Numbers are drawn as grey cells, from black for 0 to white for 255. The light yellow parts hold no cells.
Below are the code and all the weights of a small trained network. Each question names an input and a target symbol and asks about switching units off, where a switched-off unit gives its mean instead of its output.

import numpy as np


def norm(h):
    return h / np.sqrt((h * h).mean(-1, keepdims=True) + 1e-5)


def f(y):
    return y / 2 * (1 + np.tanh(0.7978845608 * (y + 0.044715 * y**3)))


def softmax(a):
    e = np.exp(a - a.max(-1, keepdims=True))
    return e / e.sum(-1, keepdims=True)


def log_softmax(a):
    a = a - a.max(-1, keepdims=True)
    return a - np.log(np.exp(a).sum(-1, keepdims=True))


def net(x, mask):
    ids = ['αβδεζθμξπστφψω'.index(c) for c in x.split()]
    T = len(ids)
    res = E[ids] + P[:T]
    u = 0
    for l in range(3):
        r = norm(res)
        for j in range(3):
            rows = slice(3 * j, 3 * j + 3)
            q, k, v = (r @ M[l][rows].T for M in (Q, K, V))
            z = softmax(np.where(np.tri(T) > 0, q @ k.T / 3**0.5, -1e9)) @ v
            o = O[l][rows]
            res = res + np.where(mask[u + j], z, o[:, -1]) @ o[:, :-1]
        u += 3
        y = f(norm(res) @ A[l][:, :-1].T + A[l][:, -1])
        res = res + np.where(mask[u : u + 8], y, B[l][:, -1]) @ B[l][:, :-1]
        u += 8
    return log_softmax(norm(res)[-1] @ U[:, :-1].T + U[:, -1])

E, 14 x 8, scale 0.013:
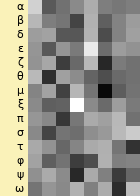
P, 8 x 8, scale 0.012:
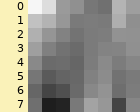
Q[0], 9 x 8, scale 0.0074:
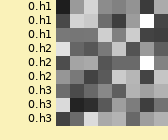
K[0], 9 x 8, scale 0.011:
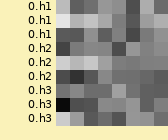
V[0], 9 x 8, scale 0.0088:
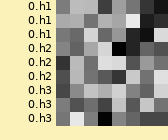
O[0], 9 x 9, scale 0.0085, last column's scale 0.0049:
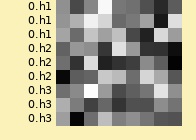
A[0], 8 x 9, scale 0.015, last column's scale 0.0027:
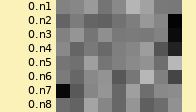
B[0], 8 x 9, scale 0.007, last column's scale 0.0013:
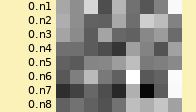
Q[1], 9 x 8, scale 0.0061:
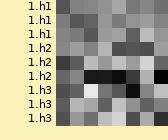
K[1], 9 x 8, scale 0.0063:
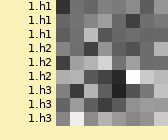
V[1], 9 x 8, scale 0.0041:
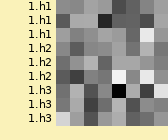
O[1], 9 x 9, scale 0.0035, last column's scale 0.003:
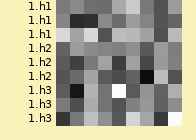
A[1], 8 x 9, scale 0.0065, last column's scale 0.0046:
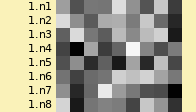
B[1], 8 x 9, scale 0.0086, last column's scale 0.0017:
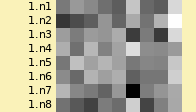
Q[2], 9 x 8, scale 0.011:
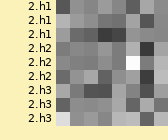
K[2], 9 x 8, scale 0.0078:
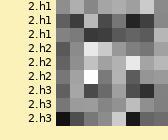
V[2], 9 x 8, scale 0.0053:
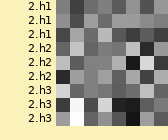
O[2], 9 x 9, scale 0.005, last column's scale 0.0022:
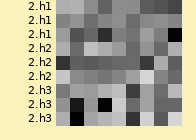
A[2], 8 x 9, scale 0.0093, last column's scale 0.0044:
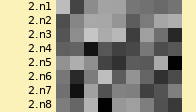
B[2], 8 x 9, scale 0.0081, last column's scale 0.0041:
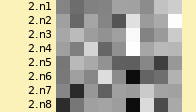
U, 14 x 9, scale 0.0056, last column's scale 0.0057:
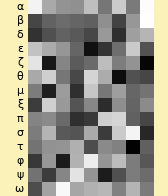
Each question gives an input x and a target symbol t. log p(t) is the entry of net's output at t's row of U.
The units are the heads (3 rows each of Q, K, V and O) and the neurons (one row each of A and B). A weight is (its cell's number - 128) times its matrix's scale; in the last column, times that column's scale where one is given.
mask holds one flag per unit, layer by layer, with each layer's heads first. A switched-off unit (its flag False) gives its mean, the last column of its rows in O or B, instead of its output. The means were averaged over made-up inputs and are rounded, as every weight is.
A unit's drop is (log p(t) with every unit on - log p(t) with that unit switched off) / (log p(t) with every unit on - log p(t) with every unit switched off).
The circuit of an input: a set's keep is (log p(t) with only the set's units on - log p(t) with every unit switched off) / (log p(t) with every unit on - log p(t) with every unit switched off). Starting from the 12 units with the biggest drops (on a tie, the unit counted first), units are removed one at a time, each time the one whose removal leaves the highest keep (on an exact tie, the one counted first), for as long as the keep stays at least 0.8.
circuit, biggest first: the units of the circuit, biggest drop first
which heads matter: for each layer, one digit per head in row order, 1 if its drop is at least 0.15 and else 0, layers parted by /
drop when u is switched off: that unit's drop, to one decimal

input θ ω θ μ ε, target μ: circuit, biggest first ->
[0.h2; 2.n7; 2.h3]
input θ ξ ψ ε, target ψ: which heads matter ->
100 / 000 / 000
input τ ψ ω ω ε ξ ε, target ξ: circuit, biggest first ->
[0.h2; 0.h3; 2.n8]
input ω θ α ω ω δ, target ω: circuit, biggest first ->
[0.h3]
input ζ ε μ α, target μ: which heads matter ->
010 / 000 / 000
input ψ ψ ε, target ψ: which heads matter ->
101 / 000 / 000
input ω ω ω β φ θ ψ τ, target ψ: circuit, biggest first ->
[0.h1; 2.n6]
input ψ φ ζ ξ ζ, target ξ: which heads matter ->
011 / 000 / 000
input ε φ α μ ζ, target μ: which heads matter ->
010 / 000 / 000
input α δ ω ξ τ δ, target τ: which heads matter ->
100 / 000 / 000
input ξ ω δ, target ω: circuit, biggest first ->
[0.h2; 0.h3]
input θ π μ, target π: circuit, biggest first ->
[0.h1; 0.h2]
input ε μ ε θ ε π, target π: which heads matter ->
100 / 000 / 000
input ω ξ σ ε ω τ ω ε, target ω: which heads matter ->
101 / 000 / 000
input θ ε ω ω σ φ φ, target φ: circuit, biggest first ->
[0.h2]
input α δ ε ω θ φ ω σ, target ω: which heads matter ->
001 / 000 / 000
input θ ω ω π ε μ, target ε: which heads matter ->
011 / 010 / 000
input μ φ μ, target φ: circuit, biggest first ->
[0.h2; 0.h1]
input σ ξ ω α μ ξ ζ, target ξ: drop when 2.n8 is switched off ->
0.2
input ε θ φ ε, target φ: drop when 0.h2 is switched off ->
0.3
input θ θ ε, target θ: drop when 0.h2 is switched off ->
0.3
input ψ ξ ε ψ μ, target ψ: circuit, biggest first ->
[0.h1]
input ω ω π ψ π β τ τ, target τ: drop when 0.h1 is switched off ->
1.1
